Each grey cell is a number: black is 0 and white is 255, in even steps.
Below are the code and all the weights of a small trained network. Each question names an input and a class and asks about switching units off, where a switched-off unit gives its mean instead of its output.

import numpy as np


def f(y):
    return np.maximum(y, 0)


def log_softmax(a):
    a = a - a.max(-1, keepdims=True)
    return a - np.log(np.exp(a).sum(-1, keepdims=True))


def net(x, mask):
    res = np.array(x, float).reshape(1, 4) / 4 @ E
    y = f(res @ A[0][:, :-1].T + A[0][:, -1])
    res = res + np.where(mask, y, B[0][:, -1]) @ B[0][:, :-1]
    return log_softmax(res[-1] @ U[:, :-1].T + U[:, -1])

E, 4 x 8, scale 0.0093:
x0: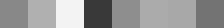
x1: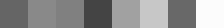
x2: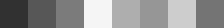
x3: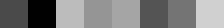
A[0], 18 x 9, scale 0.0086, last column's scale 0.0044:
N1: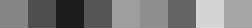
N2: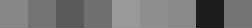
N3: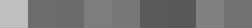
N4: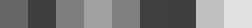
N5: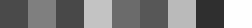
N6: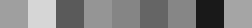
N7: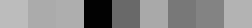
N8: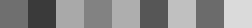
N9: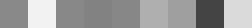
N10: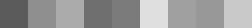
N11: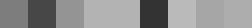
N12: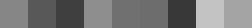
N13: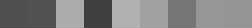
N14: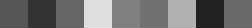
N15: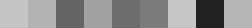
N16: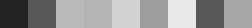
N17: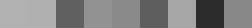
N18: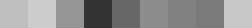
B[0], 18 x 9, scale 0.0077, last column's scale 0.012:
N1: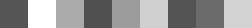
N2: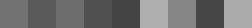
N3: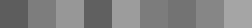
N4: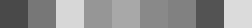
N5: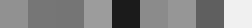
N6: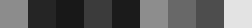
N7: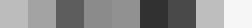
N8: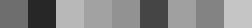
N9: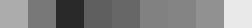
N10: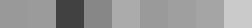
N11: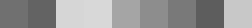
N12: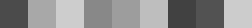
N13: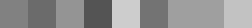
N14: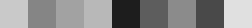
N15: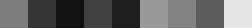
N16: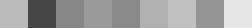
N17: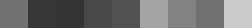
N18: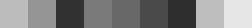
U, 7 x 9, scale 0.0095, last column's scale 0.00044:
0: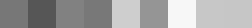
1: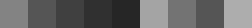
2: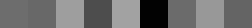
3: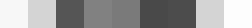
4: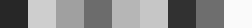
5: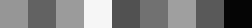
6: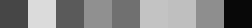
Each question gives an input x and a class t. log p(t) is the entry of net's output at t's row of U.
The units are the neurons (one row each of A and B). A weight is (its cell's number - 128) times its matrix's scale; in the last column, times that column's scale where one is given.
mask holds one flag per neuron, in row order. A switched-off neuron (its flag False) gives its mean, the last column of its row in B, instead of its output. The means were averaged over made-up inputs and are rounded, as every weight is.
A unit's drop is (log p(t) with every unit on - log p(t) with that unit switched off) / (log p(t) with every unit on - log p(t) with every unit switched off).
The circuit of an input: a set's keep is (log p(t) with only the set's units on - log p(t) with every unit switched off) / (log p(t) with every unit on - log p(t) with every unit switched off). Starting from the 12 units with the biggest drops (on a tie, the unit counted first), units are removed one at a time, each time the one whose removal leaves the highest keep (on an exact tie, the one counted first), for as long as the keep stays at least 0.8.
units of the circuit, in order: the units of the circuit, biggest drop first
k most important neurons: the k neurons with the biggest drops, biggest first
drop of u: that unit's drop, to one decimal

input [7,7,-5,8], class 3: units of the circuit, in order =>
(N7)
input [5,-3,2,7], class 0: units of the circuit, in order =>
(N13; N16)
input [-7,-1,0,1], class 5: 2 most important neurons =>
(N14; N5)
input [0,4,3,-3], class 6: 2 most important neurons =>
(N7; N18)
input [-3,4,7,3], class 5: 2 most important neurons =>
(N14; N11)
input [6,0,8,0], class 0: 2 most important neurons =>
(N16; N10)
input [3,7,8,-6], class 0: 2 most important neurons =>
(N16; N1)
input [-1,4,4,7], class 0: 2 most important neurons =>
(N16; N13)
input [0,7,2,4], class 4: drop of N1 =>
0.4
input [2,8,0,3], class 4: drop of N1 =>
0.2
